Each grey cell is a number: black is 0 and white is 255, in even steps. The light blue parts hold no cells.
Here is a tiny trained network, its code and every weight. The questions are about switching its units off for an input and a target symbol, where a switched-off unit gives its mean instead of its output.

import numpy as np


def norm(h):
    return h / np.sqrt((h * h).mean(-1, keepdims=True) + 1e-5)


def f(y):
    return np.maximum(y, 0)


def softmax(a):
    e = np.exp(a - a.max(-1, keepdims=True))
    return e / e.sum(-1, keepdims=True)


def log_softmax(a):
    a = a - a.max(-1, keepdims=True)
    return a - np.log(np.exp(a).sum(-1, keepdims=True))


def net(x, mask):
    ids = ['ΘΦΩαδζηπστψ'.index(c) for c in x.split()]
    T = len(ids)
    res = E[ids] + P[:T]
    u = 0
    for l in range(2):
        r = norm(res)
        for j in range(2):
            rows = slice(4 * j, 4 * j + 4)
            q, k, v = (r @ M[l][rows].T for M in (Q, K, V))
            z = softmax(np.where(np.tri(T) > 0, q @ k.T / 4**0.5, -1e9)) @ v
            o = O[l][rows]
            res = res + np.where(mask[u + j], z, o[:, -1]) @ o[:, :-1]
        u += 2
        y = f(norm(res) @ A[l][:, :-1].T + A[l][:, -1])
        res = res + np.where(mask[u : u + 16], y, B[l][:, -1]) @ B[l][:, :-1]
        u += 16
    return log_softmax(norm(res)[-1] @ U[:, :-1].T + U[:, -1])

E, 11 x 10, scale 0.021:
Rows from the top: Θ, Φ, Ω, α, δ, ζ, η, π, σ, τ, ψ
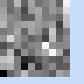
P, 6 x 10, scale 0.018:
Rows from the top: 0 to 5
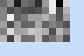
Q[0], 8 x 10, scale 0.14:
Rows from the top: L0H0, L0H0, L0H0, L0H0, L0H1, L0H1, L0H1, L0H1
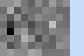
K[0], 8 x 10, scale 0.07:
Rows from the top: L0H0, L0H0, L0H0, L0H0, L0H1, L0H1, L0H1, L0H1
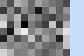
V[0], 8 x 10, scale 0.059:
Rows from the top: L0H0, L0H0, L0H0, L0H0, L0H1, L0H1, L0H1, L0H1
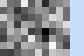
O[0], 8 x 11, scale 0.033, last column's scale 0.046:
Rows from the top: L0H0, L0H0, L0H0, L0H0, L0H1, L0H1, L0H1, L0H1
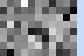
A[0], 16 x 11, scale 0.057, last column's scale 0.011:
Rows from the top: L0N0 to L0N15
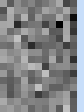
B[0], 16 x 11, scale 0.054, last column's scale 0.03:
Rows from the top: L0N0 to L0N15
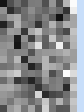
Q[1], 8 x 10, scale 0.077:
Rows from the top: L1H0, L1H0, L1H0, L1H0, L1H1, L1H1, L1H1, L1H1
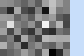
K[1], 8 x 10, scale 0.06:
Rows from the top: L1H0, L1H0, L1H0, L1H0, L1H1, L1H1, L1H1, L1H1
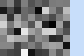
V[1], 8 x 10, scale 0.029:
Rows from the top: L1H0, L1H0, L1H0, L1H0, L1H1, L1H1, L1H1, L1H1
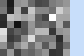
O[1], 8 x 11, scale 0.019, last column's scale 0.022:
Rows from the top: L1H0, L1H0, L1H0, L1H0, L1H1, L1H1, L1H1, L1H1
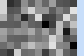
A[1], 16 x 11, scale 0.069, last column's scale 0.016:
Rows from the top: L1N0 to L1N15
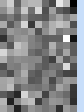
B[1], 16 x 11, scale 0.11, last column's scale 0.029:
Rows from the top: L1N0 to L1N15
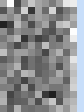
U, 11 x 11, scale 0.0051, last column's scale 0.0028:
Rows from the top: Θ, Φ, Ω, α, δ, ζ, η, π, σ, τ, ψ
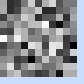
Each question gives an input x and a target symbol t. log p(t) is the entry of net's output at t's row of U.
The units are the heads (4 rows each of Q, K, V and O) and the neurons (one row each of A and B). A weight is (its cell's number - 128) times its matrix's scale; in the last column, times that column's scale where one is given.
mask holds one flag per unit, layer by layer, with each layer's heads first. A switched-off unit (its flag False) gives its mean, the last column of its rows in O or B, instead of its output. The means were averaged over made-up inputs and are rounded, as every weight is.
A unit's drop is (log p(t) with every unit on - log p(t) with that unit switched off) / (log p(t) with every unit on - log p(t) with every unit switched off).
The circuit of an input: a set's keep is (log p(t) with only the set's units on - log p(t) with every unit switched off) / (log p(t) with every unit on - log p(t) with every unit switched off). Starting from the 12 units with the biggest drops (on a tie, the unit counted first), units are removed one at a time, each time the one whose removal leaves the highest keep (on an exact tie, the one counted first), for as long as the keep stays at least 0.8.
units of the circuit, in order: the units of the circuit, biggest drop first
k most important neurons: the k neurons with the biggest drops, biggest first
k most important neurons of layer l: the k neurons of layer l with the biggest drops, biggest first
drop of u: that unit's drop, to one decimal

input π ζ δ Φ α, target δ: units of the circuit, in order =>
[L0H1; L0N9; L0N7; L1N3]
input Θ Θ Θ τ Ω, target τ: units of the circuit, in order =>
[L0H1; L1N0]
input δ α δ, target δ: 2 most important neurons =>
[L0N9; L1N3]
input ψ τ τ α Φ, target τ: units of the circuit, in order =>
[L0H1; L1N0]
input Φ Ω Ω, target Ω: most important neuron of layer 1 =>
[L1N10]
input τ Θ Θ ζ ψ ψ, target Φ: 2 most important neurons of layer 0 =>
[L0N6; L0N0]
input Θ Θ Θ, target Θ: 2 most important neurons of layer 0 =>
[L0N1; L0N10]
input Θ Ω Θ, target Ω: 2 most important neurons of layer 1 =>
[L1N10; L1N0]
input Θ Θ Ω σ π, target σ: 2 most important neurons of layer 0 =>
[L0N2; L0N1]
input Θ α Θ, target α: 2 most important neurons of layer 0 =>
[L0N1; L0N6]
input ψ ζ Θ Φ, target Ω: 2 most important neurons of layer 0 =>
[L0N12; L0N10]
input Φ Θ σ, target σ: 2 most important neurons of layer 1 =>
[L1N12; L1N11]
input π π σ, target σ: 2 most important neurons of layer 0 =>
[L0N2; L0N1]
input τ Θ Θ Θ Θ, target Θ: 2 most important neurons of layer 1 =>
[L1N14; L1N0]
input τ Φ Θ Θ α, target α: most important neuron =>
[L0N15]
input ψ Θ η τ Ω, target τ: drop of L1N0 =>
0.2
